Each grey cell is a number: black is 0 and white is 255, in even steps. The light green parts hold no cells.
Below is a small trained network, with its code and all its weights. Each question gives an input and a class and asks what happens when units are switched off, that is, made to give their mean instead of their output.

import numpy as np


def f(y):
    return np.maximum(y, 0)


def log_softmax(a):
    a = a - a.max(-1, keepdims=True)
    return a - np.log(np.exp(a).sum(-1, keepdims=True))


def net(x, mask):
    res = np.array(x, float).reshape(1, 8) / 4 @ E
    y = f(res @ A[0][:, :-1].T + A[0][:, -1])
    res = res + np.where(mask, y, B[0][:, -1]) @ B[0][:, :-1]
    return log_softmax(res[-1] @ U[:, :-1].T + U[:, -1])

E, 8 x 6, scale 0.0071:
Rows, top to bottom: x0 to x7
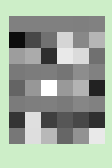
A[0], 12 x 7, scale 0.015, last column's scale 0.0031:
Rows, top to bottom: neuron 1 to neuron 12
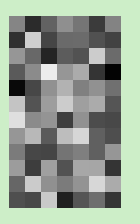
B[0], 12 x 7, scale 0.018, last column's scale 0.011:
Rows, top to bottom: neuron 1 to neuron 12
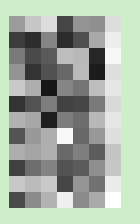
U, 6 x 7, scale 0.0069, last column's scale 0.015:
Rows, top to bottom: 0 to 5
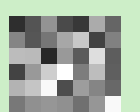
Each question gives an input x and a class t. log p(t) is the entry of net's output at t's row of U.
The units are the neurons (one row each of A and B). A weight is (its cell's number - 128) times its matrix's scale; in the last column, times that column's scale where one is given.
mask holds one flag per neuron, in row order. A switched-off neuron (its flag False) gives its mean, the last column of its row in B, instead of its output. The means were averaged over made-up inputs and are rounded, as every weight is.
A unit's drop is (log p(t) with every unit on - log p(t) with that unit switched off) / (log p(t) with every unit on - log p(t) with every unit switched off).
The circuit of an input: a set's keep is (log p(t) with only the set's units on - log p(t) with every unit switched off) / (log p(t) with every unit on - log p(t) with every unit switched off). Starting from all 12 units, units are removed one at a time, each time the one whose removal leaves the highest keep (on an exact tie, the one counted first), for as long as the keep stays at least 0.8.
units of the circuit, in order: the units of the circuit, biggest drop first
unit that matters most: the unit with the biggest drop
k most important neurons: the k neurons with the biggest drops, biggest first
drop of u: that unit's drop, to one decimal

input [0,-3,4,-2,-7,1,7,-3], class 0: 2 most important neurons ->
neuron 2; neuron 4
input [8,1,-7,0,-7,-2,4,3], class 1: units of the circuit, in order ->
neuron 3
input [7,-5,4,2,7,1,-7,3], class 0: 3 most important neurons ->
neuron 6; neuron 3; neuron 10
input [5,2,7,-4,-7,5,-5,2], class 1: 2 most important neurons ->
neuron 3; neuron 12
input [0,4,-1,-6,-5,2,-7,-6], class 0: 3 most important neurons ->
neuron 6; neuron 11; neuron 10
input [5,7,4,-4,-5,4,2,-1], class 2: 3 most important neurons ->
neuron 5; neuron 4; neuron 12
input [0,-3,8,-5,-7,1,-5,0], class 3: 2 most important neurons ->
neuron 8; neuron 4
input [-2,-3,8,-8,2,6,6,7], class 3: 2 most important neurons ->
neuron 8; neuron 1
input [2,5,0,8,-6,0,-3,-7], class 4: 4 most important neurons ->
neuron 1; neuron 9; neuron 4; neuron 7
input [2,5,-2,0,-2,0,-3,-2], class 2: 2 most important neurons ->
neuron 5; neuron 2
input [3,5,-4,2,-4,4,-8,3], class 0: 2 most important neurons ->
neuron 6; neuron 10
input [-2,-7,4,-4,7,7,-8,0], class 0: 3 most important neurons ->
neuron 6; neuron 3; neuron 10
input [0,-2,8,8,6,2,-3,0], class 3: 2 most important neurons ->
neuron 8; neuron 3
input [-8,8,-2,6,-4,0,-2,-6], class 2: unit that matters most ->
neuron 5
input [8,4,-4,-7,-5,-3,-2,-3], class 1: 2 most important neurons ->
neuron 3; neuron 7
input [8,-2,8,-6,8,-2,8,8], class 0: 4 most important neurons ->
neuron 2; neuron 12; neuron 4; neuron 3
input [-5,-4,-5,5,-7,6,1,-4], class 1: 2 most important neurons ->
neuron 3; neuron 8
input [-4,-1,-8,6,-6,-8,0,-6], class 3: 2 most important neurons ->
neuron 12; neuron 4
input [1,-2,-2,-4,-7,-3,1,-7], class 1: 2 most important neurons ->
neuron 3; neuron 11
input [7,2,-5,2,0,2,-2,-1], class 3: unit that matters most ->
neuron 12
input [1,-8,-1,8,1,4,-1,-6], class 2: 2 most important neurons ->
neuron 7; neuron 11
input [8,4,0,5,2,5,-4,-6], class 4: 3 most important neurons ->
neuron 1; neuron 7; neuron 2
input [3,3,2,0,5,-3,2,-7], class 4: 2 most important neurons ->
neuron 1; neuron 3
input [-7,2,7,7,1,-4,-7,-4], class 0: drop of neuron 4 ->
-0.1
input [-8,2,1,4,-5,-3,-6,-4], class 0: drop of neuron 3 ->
-0.1
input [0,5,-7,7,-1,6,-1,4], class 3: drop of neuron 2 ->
0.0
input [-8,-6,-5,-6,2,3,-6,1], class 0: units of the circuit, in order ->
neuron 10
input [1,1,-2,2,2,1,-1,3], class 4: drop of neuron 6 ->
0.3
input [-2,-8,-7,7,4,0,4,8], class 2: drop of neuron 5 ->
-0.2
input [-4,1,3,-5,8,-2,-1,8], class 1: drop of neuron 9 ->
0.1
